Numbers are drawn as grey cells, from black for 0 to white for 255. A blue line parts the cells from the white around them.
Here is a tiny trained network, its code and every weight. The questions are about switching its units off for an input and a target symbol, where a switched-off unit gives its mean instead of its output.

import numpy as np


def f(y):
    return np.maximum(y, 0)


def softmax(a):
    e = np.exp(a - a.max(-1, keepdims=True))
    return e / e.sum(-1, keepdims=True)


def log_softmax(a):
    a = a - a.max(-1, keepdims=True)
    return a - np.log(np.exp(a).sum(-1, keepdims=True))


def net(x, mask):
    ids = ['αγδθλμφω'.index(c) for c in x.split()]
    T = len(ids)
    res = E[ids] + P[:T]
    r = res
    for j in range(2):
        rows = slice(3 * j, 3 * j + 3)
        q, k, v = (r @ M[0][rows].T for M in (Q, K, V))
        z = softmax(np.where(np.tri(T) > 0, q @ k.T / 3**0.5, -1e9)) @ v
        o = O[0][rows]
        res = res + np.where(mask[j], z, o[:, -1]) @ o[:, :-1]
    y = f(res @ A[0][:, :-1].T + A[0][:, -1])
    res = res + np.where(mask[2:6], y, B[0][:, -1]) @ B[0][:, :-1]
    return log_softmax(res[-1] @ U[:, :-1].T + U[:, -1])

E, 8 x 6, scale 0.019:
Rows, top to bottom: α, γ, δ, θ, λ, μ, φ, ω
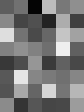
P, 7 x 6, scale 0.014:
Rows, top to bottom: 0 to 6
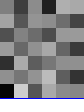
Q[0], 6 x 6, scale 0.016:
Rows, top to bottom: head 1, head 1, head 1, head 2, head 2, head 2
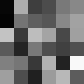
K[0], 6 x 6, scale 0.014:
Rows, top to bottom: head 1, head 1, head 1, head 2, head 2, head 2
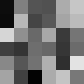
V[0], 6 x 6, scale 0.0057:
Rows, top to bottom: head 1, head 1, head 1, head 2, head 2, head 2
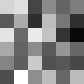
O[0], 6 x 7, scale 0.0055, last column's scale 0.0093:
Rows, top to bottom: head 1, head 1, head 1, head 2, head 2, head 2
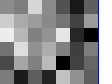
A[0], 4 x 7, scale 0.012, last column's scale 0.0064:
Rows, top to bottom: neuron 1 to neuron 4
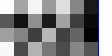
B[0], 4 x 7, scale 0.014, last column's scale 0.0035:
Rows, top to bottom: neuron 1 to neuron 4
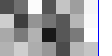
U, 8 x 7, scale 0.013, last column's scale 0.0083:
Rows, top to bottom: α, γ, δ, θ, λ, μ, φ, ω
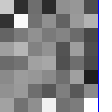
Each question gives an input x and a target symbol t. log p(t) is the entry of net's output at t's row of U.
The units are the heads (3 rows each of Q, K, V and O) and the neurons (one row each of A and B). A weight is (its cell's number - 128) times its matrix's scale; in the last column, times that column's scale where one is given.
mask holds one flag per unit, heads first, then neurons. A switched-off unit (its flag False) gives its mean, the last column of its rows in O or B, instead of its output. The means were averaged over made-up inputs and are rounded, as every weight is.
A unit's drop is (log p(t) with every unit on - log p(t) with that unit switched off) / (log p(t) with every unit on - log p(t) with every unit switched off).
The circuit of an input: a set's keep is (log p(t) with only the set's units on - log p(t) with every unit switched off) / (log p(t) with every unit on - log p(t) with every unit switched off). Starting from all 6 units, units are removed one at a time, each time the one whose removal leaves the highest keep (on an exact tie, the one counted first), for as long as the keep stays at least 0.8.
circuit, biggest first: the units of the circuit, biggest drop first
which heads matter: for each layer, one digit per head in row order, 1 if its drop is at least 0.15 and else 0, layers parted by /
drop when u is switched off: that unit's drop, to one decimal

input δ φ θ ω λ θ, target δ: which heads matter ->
10
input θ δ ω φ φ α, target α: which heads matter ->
00
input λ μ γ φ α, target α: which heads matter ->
01
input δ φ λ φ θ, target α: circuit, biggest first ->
[head 2; neuron 2]
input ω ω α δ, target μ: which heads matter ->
10
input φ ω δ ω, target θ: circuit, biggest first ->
[neuron 4]
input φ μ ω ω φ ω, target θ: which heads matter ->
00
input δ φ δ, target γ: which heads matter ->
01
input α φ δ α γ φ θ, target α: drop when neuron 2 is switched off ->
0.3
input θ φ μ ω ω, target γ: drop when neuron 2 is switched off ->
0.2
